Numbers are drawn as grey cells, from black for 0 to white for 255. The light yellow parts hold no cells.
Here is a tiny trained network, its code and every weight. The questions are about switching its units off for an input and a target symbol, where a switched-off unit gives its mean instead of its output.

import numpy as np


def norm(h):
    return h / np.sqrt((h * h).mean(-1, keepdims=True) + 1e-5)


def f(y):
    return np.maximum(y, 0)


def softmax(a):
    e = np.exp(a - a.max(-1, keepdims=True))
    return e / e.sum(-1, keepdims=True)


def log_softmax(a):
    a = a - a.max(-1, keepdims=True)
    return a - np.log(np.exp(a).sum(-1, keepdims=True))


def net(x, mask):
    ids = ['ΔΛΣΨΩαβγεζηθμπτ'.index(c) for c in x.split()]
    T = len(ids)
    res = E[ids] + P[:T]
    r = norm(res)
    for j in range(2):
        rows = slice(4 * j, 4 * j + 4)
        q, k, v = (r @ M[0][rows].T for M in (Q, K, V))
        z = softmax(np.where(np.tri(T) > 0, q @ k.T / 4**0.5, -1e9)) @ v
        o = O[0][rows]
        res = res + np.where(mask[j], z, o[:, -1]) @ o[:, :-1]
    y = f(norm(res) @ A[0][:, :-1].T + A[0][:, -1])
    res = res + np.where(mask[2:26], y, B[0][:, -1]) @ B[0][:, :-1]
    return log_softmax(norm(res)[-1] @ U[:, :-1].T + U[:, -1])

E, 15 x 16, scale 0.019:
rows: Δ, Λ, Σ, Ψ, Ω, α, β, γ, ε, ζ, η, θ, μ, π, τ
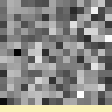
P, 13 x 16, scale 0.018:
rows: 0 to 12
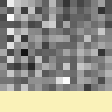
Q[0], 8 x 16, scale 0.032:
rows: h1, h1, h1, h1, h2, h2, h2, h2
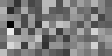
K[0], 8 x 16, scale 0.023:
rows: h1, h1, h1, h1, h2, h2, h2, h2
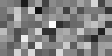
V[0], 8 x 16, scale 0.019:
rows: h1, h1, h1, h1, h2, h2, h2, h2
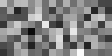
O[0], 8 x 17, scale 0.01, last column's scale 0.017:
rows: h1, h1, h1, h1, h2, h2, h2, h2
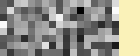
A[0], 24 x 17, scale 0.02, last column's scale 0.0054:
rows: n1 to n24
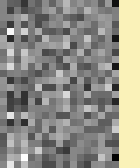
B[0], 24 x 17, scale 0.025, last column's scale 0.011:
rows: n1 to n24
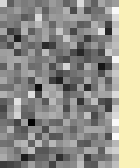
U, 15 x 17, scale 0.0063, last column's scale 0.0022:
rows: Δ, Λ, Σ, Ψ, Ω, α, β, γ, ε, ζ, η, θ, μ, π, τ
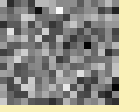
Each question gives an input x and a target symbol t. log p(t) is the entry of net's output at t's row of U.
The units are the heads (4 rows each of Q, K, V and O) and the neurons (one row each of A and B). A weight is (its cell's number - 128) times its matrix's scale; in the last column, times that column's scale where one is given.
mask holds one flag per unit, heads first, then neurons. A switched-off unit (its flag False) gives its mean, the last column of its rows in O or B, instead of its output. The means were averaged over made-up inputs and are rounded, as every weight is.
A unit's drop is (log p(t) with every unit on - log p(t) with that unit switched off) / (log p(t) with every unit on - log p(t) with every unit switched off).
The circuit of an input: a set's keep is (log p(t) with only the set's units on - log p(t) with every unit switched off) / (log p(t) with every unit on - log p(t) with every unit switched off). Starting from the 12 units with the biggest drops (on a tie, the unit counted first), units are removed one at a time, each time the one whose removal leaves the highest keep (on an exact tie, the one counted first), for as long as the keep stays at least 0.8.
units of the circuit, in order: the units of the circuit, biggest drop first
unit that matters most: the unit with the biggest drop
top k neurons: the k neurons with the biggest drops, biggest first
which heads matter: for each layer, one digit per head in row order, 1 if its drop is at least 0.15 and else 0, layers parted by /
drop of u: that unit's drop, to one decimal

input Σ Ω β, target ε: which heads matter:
10
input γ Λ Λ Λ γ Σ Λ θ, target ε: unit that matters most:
h1
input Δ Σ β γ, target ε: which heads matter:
10
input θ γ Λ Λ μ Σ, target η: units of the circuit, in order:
[h1, n19]
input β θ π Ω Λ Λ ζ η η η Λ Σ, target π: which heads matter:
11
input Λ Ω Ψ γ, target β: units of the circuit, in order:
[h1, n13]
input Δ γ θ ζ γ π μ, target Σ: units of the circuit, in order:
[h1, n22]
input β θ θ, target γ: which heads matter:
00
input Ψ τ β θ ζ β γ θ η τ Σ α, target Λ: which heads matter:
11
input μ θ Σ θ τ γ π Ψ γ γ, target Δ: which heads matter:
01
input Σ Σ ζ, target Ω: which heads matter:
10
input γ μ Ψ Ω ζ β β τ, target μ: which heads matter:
11
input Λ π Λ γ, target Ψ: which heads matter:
11
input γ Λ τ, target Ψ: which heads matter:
01
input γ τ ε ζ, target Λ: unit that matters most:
h2
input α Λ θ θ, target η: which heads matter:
10
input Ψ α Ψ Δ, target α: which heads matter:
11
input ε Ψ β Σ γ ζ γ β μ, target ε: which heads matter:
11
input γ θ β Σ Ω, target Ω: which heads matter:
10
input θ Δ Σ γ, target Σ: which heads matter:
11
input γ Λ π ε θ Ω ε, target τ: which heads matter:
01
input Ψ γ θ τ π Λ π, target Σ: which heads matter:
10
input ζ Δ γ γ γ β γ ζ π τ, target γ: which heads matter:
10
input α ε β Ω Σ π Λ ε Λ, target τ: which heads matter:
01
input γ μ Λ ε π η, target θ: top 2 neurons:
[n7, n14]
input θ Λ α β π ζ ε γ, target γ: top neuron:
[n16]
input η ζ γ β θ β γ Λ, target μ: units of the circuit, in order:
[h2]
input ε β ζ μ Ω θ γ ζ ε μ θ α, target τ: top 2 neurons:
[n12, n7]
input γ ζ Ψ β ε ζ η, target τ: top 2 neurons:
[n5, n7]
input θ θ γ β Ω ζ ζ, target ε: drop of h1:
0.2
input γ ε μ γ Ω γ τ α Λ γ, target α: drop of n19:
0.1
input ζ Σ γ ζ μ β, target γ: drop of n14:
0.1
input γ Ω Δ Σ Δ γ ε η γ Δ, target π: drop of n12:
0.0
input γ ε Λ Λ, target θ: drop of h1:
0.3
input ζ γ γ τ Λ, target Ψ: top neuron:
[n24]
